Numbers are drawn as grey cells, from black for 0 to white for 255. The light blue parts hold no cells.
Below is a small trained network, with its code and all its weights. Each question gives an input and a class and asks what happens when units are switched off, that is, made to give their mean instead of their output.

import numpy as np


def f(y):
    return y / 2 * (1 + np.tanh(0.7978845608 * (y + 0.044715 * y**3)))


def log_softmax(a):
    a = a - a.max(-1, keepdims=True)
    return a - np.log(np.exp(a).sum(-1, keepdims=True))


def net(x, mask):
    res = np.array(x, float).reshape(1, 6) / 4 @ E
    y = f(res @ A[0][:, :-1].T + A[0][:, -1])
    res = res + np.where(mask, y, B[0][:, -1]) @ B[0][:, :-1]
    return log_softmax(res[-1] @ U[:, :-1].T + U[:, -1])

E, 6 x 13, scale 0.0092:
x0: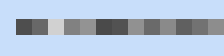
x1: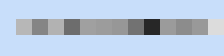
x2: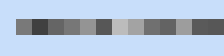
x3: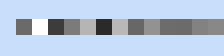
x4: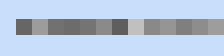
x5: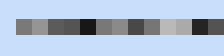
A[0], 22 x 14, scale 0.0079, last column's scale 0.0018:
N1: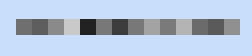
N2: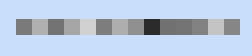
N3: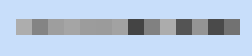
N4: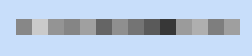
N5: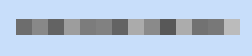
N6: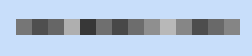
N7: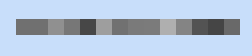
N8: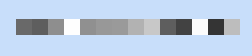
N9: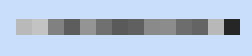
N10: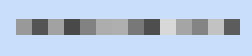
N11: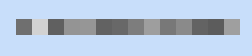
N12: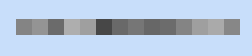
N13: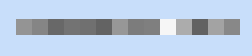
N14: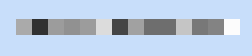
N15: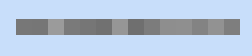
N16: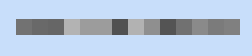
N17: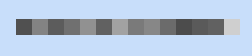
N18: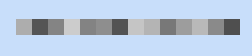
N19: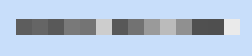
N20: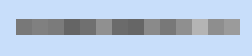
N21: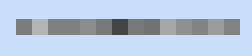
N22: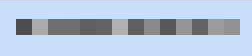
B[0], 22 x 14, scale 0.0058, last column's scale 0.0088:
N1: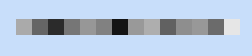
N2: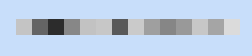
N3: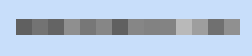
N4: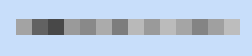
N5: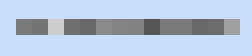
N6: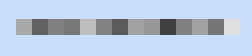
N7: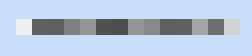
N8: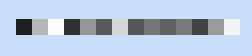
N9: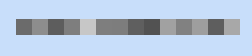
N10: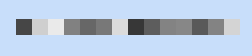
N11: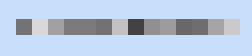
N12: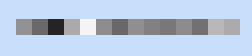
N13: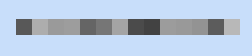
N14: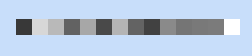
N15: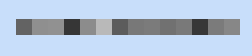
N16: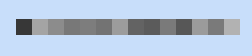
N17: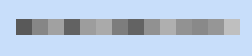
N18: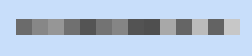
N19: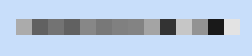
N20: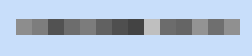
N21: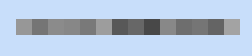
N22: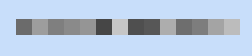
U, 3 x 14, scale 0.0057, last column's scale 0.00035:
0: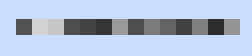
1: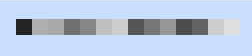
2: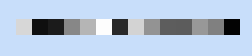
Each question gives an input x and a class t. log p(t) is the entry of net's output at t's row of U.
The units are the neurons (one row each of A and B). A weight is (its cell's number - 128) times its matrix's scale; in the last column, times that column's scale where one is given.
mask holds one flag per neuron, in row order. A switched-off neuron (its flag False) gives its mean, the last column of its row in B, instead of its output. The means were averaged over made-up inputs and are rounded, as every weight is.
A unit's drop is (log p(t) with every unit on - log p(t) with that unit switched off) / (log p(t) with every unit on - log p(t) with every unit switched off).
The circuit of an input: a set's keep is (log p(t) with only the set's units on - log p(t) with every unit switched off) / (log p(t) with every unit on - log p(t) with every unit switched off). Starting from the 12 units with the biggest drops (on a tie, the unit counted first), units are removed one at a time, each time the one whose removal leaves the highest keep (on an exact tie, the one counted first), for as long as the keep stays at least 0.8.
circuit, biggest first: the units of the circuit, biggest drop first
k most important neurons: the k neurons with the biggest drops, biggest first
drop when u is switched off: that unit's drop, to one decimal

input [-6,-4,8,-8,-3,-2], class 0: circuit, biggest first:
N14
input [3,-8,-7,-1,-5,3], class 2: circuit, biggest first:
N1, N14
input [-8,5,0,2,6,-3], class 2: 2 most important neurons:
N2, N8
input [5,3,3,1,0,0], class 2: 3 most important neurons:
N8, N14, N11
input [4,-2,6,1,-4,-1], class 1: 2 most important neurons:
N19, N7
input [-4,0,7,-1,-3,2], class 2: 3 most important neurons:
N8, N10, N14
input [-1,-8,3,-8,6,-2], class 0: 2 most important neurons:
N8, N14
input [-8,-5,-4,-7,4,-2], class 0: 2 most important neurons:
N8, N14
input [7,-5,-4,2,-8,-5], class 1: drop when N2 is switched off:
-0.1
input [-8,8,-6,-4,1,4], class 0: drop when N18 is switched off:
-0.1
